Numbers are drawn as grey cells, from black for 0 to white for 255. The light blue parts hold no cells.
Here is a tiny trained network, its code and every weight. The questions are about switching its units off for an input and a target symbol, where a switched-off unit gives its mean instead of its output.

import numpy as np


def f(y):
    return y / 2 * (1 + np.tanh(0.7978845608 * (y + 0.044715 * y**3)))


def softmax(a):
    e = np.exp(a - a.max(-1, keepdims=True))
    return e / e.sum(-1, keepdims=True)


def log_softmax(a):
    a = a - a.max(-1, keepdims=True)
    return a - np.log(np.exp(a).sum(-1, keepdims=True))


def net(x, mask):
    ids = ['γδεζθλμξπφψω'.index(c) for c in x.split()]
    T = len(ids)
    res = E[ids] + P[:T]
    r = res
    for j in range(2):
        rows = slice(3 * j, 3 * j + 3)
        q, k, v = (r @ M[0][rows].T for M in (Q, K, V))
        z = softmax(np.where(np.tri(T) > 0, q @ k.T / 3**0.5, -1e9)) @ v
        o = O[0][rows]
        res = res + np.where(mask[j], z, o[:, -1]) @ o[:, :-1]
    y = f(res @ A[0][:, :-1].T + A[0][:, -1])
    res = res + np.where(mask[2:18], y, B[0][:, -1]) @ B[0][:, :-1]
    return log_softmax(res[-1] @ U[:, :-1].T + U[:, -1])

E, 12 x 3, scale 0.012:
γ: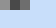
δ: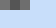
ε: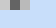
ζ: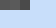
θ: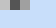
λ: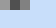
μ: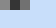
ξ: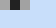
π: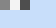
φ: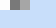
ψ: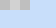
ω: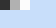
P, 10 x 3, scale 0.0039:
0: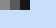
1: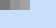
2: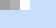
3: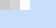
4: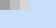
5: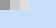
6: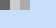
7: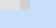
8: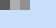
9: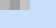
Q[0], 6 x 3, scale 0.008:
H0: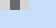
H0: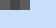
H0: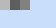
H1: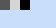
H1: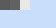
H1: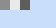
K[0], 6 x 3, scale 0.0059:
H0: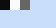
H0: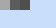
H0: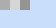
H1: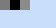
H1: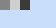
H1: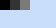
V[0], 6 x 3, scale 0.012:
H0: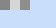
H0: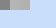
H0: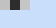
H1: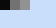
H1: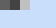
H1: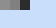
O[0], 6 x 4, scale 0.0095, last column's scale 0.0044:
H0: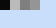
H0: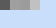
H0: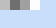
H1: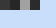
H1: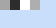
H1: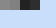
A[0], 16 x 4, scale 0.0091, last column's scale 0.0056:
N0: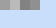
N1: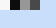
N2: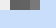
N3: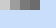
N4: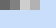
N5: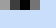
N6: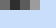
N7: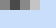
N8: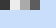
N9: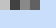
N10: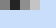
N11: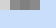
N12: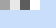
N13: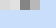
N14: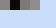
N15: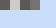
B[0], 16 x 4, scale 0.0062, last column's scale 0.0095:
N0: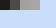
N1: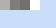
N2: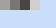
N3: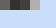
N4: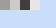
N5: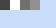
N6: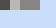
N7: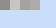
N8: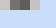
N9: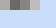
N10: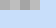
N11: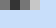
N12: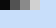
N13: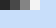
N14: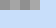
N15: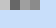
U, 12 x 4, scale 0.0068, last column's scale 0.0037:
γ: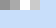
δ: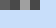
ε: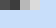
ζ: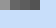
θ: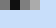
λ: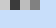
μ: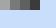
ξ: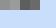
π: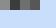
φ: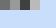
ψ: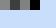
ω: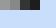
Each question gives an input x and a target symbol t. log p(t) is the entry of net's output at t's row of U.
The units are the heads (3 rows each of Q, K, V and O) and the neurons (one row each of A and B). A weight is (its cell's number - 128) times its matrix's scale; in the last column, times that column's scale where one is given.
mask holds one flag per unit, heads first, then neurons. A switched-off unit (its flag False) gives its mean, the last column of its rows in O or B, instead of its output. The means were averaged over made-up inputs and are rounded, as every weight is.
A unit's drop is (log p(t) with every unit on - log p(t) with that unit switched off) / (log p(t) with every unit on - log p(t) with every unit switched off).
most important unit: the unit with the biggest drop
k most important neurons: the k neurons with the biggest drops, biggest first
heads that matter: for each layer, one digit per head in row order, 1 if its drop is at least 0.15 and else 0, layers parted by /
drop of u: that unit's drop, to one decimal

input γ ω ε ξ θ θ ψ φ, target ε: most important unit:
H0
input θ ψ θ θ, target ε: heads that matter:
11
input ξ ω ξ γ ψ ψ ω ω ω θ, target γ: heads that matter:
11
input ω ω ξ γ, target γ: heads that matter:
01
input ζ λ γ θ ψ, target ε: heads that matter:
00
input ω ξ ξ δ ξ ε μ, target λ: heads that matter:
11
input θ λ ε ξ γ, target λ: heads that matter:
10
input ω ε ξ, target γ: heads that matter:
01
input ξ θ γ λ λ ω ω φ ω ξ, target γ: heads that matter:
11
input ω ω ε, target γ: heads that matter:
01
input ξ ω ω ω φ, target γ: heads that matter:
11
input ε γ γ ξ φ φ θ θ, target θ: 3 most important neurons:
N13, N3, N11
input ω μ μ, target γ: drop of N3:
0.1
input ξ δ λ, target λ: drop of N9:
0.1
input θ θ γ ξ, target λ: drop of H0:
0.6
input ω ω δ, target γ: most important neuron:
N10
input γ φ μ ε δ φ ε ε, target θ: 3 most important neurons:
N13, N3, N11
